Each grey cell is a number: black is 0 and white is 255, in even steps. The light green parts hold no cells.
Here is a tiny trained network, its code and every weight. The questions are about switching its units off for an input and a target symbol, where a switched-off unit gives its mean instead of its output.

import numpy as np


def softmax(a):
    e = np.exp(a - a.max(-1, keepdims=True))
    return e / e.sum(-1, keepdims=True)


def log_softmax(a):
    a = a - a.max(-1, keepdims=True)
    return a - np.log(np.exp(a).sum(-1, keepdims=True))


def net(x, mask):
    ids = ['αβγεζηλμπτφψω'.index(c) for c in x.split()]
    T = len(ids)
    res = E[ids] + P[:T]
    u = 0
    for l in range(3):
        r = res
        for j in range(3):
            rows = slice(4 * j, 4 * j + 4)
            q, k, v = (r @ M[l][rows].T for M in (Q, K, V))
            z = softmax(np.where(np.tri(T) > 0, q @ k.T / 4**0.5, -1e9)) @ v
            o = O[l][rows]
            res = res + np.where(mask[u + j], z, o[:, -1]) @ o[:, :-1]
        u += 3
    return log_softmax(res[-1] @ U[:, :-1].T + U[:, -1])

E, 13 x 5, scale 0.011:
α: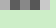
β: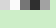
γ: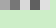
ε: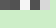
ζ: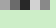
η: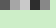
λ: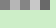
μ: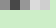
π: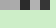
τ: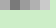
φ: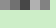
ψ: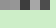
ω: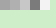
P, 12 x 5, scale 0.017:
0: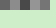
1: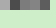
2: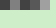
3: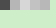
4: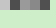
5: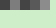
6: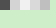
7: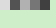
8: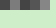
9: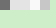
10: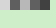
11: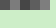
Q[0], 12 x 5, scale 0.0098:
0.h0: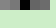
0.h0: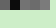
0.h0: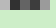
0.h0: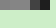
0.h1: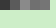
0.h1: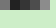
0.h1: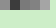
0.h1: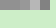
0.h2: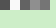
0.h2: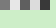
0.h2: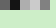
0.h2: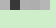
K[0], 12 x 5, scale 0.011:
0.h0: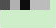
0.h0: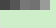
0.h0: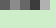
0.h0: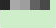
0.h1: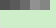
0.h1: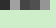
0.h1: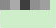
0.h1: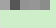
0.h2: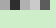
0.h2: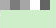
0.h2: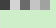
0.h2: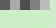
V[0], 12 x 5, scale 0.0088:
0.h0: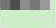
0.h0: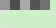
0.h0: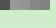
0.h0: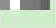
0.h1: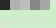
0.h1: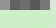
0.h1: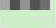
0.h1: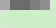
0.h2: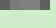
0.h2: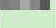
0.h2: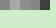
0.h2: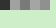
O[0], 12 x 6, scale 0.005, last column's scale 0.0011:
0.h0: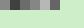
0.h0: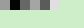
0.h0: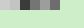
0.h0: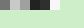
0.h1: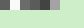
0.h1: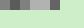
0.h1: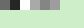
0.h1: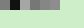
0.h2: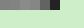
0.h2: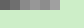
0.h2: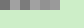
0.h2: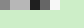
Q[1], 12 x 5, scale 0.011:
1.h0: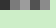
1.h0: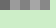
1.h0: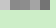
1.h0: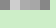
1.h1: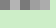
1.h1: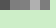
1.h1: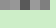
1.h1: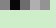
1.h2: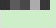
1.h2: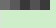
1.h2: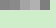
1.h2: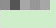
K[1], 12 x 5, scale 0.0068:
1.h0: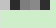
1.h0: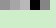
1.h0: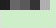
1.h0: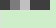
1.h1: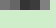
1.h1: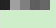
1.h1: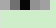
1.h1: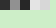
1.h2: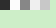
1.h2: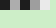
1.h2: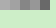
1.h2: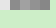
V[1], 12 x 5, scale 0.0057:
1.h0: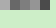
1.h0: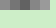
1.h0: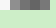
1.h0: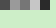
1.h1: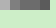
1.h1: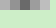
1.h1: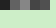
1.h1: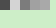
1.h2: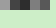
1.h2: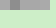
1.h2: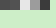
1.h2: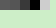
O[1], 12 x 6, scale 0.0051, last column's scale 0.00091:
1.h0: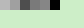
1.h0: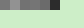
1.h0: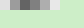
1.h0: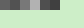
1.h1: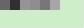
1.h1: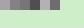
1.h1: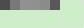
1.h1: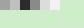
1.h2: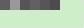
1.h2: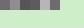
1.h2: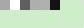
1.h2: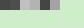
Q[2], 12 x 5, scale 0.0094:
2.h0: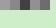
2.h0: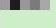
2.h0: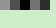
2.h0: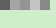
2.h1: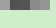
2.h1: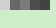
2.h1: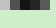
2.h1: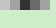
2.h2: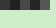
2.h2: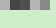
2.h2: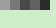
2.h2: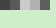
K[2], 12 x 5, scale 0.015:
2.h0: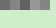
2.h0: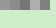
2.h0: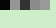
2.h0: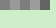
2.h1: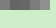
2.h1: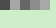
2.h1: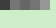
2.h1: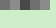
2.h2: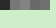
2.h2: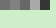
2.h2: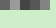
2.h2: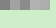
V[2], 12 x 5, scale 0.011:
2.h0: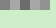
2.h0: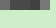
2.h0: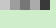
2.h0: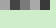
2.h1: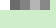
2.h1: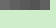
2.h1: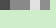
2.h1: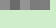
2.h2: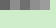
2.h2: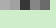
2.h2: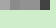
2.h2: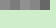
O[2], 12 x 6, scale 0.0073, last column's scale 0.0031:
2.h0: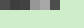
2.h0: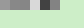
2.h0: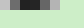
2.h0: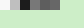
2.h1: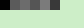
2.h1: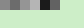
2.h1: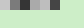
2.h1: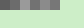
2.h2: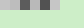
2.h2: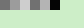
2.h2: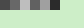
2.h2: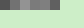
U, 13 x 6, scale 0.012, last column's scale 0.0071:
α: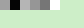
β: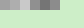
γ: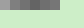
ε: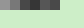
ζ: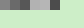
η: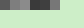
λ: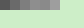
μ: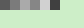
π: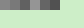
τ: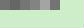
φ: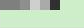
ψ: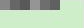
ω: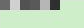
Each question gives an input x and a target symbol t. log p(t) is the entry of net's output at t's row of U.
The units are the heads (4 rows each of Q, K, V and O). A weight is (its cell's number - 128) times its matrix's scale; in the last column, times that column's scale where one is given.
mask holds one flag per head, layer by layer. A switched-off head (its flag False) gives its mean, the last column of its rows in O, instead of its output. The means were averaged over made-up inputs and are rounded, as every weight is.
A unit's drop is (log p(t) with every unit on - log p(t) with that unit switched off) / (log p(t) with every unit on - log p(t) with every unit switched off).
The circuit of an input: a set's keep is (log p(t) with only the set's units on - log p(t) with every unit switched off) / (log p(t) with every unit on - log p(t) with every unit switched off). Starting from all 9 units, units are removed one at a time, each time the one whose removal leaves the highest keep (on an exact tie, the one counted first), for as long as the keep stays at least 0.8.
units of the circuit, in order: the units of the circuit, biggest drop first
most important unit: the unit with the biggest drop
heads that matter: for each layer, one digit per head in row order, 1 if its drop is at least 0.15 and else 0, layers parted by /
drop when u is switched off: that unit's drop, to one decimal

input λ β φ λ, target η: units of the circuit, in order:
[2.h1; 2.h0]
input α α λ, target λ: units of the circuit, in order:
[2.h1; 2.h0]
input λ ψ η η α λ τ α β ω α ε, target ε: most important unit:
0.h1
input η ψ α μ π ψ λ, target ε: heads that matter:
000 / 000 / 100
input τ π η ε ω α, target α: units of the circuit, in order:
[2.h0; 2.h1]
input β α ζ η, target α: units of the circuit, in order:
[0.h1; 0.h0]
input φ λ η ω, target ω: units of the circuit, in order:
[2.h0; 1.h2]
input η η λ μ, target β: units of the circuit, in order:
[0.h1; 2.h0]
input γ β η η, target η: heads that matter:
000 / 000 / 010
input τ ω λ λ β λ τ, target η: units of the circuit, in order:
[2.h1; 2.h0]
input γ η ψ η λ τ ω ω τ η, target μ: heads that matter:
000 / 011 / 010
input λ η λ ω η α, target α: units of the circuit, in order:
[2.h0; 1.h2; 2.h1]
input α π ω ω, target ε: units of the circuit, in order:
[2.h0; 2.h2]
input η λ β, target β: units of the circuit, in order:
[2.h1; 0.h0; 2.h0]
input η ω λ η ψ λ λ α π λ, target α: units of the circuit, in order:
[0.h1; 0.h0]
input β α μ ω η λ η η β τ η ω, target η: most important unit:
2.h1
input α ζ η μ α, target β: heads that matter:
001 / 000 / 110
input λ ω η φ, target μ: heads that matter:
001 / 011 / 010
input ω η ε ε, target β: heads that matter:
010 / 001 / 100
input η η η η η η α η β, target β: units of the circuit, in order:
[2.h1]
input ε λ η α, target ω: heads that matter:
000 / 001 / 100
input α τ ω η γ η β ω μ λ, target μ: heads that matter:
000 / 011 / 010
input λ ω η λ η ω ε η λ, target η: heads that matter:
111 / 011 / 010
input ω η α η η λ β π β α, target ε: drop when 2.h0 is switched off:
0.8
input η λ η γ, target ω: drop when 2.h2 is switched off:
0.0
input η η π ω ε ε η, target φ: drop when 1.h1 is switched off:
0.2
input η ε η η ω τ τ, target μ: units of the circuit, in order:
[2.h1]
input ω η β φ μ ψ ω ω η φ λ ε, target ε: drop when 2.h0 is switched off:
0.4
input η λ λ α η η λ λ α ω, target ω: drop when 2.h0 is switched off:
0.5
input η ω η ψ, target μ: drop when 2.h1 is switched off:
0.4
